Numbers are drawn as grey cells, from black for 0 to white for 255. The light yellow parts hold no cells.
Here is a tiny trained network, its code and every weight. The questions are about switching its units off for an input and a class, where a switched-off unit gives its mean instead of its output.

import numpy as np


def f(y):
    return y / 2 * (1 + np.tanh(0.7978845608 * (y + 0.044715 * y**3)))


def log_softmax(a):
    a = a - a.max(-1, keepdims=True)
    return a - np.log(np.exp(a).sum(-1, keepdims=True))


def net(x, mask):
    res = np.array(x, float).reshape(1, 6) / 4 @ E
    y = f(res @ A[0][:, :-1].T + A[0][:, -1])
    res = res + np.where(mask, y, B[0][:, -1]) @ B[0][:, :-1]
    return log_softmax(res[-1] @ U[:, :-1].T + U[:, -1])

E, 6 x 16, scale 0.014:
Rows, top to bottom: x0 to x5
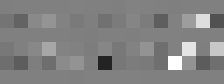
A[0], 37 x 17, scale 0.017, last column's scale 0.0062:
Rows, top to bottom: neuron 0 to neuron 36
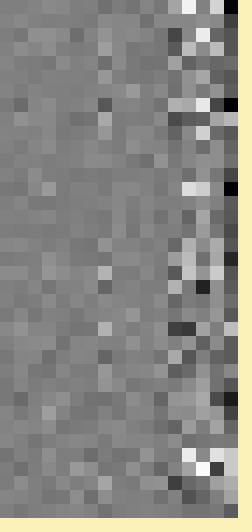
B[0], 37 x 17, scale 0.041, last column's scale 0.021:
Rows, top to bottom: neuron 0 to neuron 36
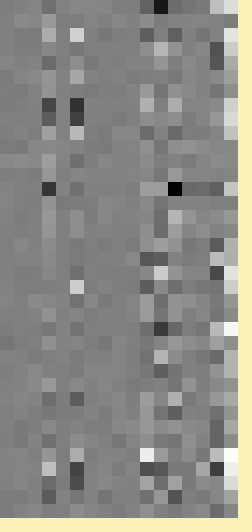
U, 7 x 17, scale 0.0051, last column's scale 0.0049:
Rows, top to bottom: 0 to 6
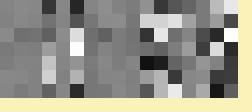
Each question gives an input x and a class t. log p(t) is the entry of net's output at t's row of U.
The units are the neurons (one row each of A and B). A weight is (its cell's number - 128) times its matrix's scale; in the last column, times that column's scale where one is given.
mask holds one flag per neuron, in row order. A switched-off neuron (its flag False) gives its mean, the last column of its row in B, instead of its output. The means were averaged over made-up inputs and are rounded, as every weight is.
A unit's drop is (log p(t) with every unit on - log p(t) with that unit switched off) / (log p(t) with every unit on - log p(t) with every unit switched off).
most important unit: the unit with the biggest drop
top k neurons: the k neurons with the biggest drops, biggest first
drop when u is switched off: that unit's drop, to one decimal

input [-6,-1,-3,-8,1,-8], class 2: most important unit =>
neuron 0
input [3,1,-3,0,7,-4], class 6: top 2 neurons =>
[neuron 23; neuron 32]
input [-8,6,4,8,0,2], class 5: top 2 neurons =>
[neuron 19; neuron 23]
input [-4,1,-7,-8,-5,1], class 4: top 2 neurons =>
[neuron 2; neuron 7]
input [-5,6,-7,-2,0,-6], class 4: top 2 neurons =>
[neuron 19; neuron 2]
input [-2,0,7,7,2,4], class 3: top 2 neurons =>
[neuron 0; neuron 32]
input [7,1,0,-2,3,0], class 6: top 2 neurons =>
[neuron 32; neuron 2]
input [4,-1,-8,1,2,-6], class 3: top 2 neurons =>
[neuron 33; neuron 19]
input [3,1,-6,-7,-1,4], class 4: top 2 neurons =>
[neuron 7; neuron 32]
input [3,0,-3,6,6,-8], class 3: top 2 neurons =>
[neuron 32; neuron 20]
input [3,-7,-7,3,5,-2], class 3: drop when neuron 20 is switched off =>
0.0
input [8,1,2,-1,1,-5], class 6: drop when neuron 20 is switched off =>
0.1
